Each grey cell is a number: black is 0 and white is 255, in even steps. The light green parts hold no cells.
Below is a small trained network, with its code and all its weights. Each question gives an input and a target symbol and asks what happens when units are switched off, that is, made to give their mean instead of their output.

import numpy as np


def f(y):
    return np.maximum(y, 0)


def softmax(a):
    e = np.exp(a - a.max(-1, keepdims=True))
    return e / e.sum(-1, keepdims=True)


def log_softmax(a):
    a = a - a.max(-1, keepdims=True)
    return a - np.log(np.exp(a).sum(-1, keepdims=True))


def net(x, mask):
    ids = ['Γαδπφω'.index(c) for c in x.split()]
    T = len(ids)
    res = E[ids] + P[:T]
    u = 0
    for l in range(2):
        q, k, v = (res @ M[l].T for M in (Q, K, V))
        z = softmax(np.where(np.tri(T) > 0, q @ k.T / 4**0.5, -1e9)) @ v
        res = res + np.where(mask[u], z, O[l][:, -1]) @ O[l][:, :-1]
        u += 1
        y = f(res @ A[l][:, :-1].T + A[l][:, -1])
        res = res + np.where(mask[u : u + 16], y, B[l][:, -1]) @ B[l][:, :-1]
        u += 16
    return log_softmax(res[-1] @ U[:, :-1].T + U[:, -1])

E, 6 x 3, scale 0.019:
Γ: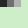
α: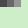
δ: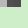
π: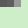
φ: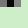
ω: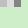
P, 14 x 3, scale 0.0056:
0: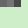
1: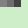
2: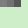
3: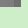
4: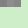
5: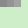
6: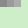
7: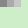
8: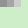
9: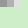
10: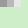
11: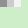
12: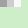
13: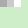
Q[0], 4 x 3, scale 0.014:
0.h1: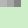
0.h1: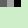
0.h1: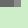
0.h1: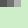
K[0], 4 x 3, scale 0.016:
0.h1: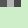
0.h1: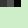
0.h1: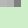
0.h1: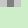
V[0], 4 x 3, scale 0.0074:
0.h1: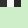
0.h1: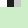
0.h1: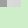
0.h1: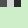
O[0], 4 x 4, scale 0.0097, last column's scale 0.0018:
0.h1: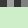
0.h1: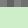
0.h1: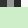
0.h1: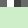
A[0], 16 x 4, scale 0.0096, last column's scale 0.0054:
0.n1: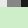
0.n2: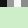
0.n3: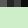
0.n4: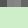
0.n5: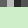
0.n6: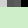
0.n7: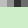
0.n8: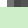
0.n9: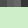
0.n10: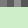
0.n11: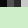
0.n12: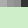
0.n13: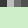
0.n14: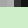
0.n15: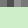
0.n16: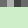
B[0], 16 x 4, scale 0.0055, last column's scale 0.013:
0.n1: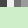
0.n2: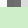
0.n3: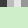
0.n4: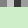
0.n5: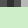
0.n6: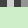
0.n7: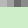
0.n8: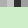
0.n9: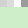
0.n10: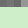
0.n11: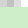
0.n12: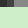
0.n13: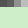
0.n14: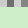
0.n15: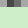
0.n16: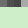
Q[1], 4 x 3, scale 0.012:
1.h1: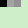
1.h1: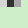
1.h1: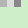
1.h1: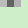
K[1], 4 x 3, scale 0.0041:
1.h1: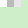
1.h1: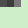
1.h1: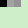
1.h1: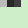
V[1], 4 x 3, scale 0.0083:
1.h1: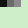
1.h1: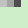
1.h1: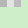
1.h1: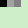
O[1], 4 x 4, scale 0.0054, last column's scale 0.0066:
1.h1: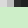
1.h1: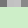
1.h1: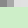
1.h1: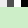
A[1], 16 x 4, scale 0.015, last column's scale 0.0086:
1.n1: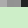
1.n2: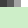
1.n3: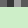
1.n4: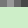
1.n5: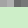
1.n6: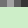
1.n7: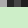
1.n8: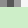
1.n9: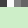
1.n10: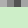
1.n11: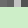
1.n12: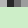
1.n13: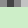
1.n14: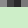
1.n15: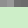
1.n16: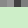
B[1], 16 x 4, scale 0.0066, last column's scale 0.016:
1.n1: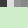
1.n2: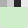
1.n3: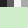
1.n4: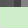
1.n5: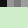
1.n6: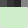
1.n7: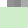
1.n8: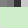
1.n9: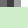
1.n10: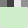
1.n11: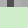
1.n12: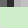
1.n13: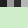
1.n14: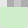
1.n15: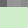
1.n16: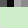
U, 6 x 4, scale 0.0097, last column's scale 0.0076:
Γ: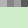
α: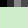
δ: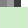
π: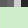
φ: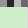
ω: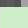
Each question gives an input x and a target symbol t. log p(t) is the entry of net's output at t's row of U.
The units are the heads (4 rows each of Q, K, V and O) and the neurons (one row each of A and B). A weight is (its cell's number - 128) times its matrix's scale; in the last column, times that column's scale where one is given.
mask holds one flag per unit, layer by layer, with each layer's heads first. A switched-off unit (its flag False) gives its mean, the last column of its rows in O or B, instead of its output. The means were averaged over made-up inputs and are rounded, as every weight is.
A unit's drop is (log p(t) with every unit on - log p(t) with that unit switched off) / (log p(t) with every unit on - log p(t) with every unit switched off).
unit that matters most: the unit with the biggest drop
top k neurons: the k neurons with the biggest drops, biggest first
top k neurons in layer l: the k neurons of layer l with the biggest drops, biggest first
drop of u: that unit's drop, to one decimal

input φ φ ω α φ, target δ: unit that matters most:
0.n11
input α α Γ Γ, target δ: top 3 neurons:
(1.n9 1.n12 1.n3)
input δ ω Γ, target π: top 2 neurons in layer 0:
(0.n11 0.n9)
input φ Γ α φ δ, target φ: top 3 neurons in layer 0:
(0.n11 0.n9 0.n3)
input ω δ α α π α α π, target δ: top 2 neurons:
(1.n12 1.n3)
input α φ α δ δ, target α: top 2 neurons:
(0.n1 0.n6)
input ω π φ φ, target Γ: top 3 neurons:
(0.n11 0.n3 0.n9)
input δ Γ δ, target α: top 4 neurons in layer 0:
(0.n2 0.n8 0.n6 0.n1)
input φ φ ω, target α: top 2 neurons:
(0.n1 0.n8)
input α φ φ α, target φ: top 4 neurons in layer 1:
(1.n7 1.n12 1.n14 1.n3)
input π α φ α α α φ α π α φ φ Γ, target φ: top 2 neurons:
(0.n2 0.n11)
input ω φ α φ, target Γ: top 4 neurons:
(0.n11 0.n3 0.n9 1.n13)
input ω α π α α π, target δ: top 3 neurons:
(0.n5 1.n12 1.n3)
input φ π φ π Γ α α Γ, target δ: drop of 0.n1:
-0.1
